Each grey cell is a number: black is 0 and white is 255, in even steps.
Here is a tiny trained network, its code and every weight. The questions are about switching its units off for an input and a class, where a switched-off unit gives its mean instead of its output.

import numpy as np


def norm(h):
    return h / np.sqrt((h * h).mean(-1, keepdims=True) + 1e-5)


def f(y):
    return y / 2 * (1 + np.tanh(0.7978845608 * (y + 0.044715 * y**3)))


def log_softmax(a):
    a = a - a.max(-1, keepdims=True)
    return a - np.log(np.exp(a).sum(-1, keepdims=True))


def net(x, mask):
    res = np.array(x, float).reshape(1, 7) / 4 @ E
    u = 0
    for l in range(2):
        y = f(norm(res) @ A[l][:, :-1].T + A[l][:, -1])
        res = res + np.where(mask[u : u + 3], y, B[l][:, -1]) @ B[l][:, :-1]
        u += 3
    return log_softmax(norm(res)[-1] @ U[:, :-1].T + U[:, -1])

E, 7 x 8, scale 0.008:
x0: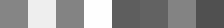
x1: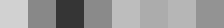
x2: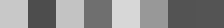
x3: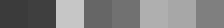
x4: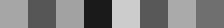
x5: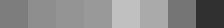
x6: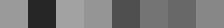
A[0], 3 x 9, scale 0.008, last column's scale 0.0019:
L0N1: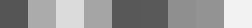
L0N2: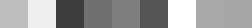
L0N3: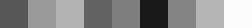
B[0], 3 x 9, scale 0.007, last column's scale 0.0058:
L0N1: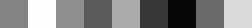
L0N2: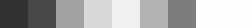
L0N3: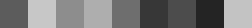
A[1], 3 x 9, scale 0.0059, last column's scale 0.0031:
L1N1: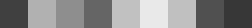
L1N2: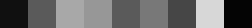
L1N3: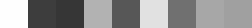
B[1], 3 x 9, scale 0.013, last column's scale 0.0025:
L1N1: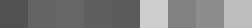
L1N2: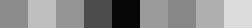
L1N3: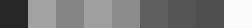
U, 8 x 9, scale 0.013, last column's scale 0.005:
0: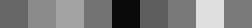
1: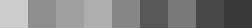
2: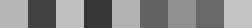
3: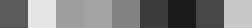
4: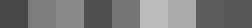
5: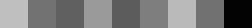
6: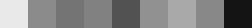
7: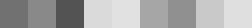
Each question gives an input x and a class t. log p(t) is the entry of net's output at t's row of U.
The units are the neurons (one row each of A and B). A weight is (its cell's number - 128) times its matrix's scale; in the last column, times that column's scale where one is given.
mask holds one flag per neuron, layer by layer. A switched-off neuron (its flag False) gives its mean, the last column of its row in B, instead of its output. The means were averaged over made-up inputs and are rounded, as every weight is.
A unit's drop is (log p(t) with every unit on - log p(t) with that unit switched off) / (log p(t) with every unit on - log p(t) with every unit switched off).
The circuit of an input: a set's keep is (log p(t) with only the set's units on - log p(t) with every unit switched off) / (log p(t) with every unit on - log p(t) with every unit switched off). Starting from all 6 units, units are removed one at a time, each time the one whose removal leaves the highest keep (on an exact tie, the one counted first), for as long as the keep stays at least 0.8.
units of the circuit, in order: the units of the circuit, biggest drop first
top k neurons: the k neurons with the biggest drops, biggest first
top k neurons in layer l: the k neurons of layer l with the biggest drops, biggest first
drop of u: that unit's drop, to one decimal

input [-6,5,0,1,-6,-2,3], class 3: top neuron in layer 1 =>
(L1N3)
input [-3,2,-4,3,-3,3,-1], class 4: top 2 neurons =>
(L0N2 L0N1)
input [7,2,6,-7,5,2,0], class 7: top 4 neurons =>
(L0N2 L0N1 L0N3 L1N2)
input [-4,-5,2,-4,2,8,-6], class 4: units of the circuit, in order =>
(L1N1 L0N1)
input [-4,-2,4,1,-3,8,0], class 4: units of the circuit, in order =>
(L1N1 L0N1)
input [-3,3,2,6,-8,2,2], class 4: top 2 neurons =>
(L0N1 L0N2)
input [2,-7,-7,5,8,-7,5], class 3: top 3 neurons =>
(L0N3 L0N1 L0N2)
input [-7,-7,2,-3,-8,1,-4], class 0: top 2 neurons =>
(L1N2 L1N3)
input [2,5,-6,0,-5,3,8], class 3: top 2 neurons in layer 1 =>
(L1N3 L1N1)
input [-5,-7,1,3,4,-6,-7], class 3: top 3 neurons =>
(L0N3 L0N2 L1N1)
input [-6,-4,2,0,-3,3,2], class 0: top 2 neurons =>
(L1N2 L0N1)
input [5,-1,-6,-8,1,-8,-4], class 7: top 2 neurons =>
(L0N2 L1N3)
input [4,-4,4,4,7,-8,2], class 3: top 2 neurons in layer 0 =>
(L0N3 L0N1)
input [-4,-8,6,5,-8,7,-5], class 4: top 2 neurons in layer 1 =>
(L1N1 L1N3)
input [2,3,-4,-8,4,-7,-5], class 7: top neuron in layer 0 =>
(L0N2)
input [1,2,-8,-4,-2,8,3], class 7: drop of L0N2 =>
0.2
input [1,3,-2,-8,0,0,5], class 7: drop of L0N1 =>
0.0
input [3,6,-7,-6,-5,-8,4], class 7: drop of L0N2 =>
0.7
